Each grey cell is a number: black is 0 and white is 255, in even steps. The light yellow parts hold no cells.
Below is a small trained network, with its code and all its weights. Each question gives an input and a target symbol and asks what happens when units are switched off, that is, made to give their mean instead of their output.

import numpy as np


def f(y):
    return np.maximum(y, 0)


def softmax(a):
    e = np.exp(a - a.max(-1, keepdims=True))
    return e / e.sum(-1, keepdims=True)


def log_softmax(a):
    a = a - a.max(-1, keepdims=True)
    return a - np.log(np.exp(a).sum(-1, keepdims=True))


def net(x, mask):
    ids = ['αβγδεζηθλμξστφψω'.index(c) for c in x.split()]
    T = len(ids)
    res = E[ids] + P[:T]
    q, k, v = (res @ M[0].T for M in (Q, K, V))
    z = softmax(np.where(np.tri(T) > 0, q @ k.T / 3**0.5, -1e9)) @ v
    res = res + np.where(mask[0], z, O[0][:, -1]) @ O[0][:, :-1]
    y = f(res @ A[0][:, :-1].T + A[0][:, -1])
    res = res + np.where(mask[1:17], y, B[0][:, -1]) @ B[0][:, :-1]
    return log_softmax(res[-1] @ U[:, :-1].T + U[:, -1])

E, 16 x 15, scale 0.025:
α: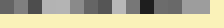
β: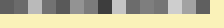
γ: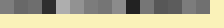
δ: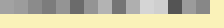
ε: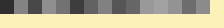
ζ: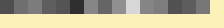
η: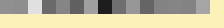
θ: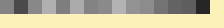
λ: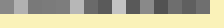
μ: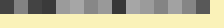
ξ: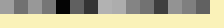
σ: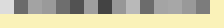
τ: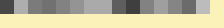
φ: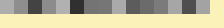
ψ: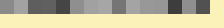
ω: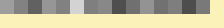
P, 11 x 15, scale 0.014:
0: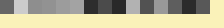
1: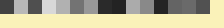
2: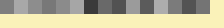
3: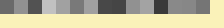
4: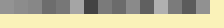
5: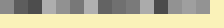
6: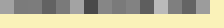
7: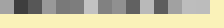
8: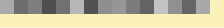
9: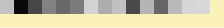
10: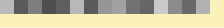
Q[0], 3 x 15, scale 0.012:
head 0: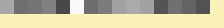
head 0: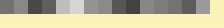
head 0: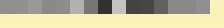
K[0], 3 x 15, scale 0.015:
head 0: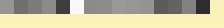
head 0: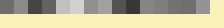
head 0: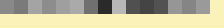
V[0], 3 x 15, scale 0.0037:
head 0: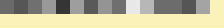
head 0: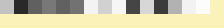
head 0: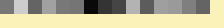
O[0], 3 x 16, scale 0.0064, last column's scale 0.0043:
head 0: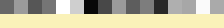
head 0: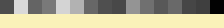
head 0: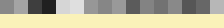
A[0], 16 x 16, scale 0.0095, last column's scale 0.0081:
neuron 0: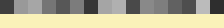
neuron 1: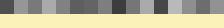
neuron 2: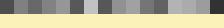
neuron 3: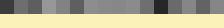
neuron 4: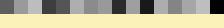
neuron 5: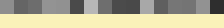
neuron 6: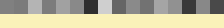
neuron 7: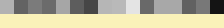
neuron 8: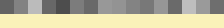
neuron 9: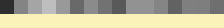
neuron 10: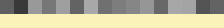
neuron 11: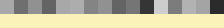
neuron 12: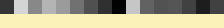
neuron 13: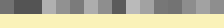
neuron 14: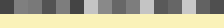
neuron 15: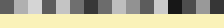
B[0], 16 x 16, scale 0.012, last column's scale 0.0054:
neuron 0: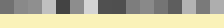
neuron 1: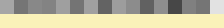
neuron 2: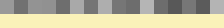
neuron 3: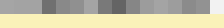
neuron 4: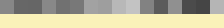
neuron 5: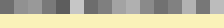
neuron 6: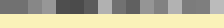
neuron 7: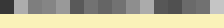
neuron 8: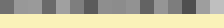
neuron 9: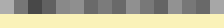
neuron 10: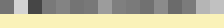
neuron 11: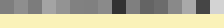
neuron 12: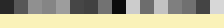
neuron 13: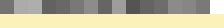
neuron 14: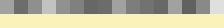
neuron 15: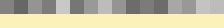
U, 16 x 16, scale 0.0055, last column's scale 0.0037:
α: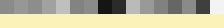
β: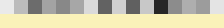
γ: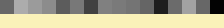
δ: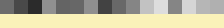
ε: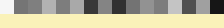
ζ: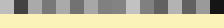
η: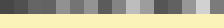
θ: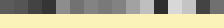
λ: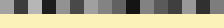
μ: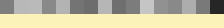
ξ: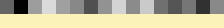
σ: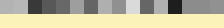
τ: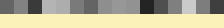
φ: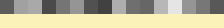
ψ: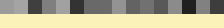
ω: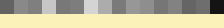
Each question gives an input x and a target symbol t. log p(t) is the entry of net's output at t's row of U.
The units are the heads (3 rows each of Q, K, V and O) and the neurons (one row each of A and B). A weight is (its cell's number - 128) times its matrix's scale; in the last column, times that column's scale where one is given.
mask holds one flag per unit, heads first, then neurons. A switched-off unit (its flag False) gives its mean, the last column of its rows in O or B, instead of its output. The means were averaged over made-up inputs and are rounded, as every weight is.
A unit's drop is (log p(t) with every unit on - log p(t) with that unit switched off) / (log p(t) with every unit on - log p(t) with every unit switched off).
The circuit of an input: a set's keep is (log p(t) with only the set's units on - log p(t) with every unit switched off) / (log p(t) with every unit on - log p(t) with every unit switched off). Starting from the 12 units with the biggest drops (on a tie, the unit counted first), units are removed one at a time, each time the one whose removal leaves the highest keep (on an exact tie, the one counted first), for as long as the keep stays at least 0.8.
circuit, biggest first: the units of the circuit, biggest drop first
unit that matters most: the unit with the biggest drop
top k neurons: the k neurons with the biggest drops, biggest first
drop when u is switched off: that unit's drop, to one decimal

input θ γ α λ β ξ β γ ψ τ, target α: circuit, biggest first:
(head 0; neuron 12)
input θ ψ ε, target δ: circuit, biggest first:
(head 0; neuron 0; neuron 13)
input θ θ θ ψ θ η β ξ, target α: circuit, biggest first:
(head 0; neuron 12; neuron 1)
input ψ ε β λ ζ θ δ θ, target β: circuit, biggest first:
(neuron 12; neuron 10)
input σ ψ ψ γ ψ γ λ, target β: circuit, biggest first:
(neuron 12; neuron 0)
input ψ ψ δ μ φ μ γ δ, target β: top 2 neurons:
(neuron 12; neuron 13)
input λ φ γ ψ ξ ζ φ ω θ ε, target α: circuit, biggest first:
(head 0; neuron 1)
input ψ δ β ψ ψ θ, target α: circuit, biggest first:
(head 0; neuron 12; neuron 3)
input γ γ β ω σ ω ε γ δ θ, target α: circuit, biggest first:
(head 0; neuron 3)
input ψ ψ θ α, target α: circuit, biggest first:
(neuron 12; neuron 3)
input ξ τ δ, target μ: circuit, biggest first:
(neuron 15; neuron 6)
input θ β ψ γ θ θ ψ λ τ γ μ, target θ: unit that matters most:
neuron 4
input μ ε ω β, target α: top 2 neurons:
(neuron 12; neuron 1)
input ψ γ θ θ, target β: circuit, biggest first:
(head 0; neuron 12; neuron 3)
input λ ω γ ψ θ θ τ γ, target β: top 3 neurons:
(neuron 12; neuron 14; neuron 5)
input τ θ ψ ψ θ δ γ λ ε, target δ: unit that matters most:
neuron 0
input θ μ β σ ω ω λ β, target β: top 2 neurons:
(neuron 12; neuron 10)
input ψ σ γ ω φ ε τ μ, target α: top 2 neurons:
(neuron 12; neuron 1)
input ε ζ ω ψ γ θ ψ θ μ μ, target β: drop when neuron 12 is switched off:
0.1
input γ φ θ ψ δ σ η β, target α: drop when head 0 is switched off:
1.6
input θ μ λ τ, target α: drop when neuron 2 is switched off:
0.0
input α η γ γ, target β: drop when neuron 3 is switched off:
0.1
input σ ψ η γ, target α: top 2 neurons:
(neuron 12; neuron 3)
